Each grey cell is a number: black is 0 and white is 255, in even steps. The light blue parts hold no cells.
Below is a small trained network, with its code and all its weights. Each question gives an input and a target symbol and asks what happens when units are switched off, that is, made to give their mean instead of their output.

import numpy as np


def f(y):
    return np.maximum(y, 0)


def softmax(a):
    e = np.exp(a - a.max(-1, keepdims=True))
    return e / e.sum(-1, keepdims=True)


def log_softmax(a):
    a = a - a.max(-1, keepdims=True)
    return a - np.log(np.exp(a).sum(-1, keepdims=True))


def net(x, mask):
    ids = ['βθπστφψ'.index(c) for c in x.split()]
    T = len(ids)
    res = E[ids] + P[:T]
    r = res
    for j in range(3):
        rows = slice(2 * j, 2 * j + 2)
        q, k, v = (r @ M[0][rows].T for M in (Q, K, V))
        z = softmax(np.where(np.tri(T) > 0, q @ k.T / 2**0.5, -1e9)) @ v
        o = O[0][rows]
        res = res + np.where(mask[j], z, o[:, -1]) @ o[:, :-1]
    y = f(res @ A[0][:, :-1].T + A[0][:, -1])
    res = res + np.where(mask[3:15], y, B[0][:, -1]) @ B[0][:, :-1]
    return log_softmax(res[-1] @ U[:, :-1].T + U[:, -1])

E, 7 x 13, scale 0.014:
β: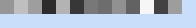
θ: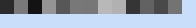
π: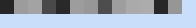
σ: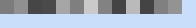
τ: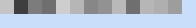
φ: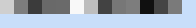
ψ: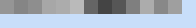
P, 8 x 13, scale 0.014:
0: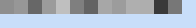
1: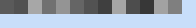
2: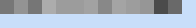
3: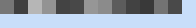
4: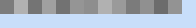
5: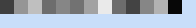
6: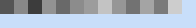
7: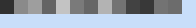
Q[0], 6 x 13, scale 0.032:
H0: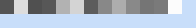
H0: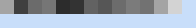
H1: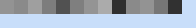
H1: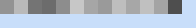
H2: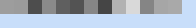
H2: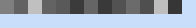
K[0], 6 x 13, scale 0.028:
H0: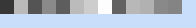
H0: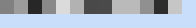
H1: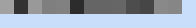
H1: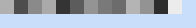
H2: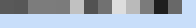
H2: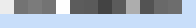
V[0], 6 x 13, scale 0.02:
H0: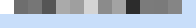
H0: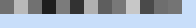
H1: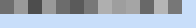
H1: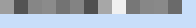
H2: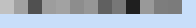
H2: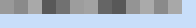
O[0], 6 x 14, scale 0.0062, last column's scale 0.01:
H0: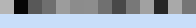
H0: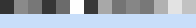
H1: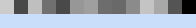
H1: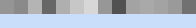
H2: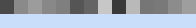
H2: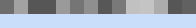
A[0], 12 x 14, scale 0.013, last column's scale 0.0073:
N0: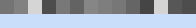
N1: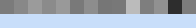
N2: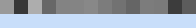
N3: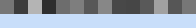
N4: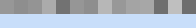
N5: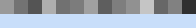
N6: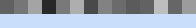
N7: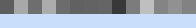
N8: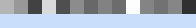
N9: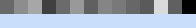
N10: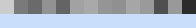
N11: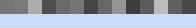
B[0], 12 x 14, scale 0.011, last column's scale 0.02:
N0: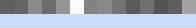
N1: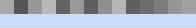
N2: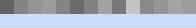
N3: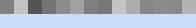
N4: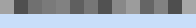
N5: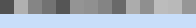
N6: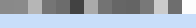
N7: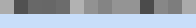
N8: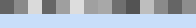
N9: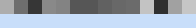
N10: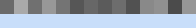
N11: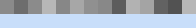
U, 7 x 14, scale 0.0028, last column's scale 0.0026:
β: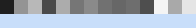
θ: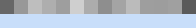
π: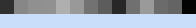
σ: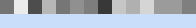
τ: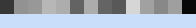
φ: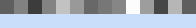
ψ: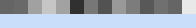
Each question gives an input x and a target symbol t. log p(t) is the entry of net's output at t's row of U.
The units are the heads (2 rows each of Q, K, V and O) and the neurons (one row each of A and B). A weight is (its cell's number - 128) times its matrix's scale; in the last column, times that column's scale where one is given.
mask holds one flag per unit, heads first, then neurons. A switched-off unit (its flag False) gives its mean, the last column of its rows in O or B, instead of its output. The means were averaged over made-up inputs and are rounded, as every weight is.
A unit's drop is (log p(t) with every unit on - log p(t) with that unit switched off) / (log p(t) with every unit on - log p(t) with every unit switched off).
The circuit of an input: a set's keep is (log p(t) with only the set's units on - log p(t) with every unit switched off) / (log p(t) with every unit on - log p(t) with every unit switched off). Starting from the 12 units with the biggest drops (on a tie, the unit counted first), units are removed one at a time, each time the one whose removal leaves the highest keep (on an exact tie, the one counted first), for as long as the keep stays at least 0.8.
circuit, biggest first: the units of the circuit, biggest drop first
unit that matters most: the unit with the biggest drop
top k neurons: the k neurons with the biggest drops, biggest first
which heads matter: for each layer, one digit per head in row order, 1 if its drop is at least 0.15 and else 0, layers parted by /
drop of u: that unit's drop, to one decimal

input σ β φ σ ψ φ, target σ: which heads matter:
110
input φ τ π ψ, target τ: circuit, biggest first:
[H0; N2; N5]
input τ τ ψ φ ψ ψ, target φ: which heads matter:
100
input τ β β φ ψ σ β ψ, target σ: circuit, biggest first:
[N3; H1; H0]
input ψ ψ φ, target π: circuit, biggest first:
[H0; N10; N8]
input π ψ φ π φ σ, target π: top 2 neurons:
[N9; N0]
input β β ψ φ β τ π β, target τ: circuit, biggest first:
[H0; N2; H1]
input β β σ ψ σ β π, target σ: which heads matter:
101
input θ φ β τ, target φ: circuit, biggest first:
[H0; N6]
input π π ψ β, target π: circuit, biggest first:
[H0; N0; N9]
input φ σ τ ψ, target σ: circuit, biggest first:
[N3; H0; H1]
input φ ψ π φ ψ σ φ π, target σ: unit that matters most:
N3
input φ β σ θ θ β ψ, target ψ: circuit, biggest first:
[H2; H0]
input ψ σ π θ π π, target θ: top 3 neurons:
[N0; N1; N2]
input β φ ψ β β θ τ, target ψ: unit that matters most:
H2
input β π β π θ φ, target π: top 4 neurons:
[N9; N0; N6; N11]
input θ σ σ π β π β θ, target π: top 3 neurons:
[N9; N0; N6]
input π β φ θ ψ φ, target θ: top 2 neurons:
[N0; N1]
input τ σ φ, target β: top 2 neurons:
[N6; N11]
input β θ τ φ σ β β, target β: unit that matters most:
H0
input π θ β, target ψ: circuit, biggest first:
[H2; N4]
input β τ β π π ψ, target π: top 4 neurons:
[N9; N0; N6; N11]
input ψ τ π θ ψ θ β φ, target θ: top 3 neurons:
[N0; N3; N2]
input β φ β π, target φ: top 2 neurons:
[N6; N3]
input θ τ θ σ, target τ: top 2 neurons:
[N2; N5]
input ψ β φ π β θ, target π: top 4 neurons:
[N9; N0; N11; N6]
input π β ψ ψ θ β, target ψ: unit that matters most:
H0
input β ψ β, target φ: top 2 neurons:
[N6; N7]
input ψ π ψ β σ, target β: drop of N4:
0.0
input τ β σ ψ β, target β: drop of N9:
0.1
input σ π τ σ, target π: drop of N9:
0.4
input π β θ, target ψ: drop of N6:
-0.1
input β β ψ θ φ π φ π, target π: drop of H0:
1.2
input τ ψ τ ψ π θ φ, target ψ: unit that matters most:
H2
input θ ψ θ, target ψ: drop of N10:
0.2
